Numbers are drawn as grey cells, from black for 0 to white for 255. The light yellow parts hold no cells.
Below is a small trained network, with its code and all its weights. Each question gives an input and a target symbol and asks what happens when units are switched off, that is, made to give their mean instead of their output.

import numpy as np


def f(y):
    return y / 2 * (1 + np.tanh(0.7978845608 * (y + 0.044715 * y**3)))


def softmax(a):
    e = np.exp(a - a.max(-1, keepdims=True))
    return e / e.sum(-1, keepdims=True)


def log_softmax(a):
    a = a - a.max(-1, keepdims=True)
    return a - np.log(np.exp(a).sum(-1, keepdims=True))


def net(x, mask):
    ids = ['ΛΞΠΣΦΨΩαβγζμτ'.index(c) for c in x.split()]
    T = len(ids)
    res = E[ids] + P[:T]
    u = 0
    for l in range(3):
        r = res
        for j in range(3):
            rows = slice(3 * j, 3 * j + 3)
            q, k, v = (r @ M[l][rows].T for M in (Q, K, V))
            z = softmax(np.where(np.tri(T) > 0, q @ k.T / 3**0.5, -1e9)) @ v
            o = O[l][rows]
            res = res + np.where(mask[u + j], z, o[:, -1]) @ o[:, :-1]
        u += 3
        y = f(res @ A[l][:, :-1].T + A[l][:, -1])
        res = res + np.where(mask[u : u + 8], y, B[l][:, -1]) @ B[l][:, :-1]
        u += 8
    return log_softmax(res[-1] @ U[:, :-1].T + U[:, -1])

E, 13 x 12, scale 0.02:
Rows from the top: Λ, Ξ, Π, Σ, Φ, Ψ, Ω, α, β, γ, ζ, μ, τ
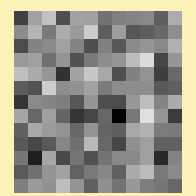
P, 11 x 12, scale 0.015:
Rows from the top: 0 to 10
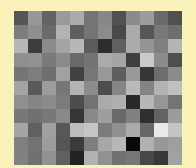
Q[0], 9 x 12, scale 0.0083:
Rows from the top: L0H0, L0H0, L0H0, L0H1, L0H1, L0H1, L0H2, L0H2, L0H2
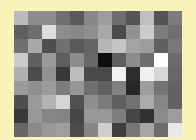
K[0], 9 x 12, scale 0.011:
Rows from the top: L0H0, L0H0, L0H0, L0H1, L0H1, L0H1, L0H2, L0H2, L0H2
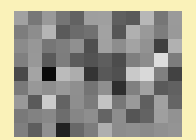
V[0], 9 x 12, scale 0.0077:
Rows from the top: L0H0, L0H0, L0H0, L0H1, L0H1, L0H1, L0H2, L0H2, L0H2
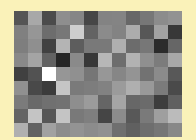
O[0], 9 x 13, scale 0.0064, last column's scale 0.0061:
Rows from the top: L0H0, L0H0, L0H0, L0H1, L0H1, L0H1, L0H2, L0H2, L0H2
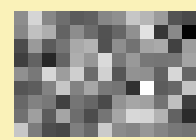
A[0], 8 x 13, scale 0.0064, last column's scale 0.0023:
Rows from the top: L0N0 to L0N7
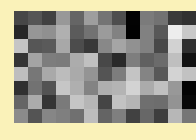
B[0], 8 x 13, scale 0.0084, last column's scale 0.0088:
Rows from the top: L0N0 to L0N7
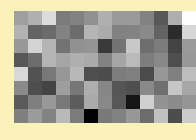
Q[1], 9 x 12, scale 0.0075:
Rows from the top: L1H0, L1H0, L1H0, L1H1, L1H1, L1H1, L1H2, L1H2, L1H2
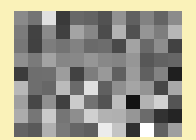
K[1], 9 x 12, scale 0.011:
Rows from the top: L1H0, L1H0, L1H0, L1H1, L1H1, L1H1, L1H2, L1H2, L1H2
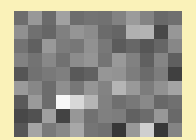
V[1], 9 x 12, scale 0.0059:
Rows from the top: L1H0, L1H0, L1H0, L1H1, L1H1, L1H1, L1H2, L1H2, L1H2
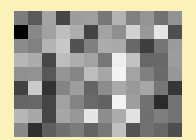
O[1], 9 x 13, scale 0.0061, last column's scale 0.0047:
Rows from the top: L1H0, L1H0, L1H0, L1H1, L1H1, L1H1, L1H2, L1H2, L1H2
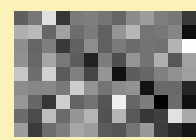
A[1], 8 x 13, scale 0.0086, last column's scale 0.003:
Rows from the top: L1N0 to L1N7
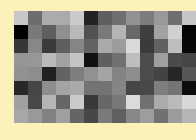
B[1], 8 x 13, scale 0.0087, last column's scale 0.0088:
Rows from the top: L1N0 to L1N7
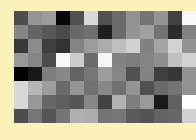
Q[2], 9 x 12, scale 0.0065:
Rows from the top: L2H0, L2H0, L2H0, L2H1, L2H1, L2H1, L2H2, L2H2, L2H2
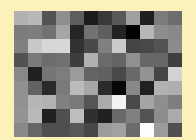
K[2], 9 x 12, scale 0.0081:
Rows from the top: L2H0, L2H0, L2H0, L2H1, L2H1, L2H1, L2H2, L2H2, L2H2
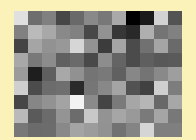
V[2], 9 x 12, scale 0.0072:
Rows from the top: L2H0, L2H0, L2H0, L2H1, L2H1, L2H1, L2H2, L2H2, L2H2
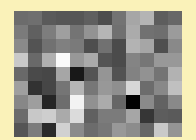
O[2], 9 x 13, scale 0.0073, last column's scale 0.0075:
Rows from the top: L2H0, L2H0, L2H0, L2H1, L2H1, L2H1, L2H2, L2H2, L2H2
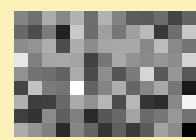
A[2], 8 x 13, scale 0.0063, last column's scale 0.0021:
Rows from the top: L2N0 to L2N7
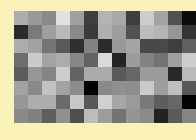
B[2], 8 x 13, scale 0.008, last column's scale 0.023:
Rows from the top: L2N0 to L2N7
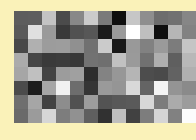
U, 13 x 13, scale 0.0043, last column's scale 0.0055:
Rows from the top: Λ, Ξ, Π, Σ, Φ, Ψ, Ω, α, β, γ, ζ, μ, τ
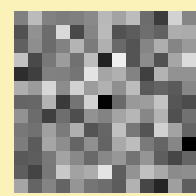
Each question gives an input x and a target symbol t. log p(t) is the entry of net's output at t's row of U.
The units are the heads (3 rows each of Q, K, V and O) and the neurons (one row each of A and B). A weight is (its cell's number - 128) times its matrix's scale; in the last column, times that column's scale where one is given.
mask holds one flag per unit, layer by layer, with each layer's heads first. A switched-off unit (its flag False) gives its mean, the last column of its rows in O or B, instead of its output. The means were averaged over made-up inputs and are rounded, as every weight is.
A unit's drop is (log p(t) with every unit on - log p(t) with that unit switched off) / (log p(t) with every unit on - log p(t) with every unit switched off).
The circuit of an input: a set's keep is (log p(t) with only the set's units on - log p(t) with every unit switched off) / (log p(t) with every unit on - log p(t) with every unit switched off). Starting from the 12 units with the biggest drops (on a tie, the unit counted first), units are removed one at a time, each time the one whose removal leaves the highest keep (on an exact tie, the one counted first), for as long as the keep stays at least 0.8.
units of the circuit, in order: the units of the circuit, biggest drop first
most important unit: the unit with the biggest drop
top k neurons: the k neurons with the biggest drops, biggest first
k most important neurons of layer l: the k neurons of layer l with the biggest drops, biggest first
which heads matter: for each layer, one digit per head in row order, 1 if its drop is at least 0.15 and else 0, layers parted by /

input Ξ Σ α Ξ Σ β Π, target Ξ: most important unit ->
L0H0
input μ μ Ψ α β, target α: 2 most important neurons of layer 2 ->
[L2N3; L2N4]
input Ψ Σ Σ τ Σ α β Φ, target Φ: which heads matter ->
010 / 000 / 000
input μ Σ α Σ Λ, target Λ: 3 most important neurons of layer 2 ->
[L2N7; L2N6; L2N3]
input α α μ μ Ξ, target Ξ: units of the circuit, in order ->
[L0H1; L2N2; L2H0]
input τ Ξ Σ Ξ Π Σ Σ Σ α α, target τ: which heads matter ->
100 / 100 / 001
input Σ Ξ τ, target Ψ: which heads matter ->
000 / 000 / 010
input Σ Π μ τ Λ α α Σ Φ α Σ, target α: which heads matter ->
000 / 001 / 001
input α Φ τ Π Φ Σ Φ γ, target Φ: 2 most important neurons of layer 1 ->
[L1N2; L1N4]
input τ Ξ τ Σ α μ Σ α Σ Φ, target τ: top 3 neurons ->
[L1N3; L2N7; L0N0]
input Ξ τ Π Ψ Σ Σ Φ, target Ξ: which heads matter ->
110 / 000 / 110
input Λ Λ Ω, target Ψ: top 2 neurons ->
[L1N6; L1N0]
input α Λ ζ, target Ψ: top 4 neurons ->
[L1N0; L1N6; L2N2; L0N4]
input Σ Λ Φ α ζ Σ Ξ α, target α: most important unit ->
L1H2
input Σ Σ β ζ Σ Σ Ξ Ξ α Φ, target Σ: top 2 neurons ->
[L0N0; L2N2]
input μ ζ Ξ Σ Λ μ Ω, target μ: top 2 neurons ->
[L1N0; L2N5]
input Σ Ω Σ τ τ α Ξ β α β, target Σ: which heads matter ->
110 / 000 / 001
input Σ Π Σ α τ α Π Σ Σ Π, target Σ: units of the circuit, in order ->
[L2N2; L1H2]
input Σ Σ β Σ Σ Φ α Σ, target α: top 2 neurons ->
[L2N3; L0N0]
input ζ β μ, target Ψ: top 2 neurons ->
[L1N0; L1N6]
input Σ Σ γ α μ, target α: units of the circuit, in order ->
[L2N3; L1H2; L2H2]
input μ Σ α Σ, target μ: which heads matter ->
110 / 000 / 010
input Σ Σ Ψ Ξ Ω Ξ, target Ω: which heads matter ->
001 / 000 / 000
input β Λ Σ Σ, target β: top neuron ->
[L2N5]
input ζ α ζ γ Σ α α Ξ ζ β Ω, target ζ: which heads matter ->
000 / 001 / 000
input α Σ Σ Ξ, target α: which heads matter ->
000 / 001 / 000
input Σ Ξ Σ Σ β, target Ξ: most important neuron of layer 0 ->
[L0N6]
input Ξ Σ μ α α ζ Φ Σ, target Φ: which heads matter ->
011 / 000 / 000
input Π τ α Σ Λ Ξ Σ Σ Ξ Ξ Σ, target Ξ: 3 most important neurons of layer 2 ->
[L2N2; L2N7; L2N3]
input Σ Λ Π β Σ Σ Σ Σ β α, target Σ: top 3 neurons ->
[L2N2; L0N5; L1N0]
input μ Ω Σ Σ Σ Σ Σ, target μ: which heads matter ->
010 / 000 / 010
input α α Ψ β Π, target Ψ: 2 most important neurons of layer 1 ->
[L1N0; L1N3]
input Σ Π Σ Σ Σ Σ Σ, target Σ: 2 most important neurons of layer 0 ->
[L0N5; L0N7]
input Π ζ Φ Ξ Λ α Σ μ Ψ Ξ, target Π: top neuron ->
[L1N2]
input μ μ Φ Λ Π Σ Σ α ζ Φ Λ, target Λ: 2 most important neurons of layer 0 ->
[L0N3; L0N7]
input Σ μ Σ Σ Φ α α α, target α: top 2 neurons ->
[L2N3; L0N0]
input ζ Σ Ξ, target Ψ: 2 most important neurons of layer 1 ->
[L1N0; L1N5]
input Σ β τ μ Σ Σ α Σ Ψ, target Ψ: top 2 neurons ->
[L1N0; L2N2]
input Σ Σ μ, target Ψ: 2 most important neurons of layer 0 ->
[L0N0; L0N4]
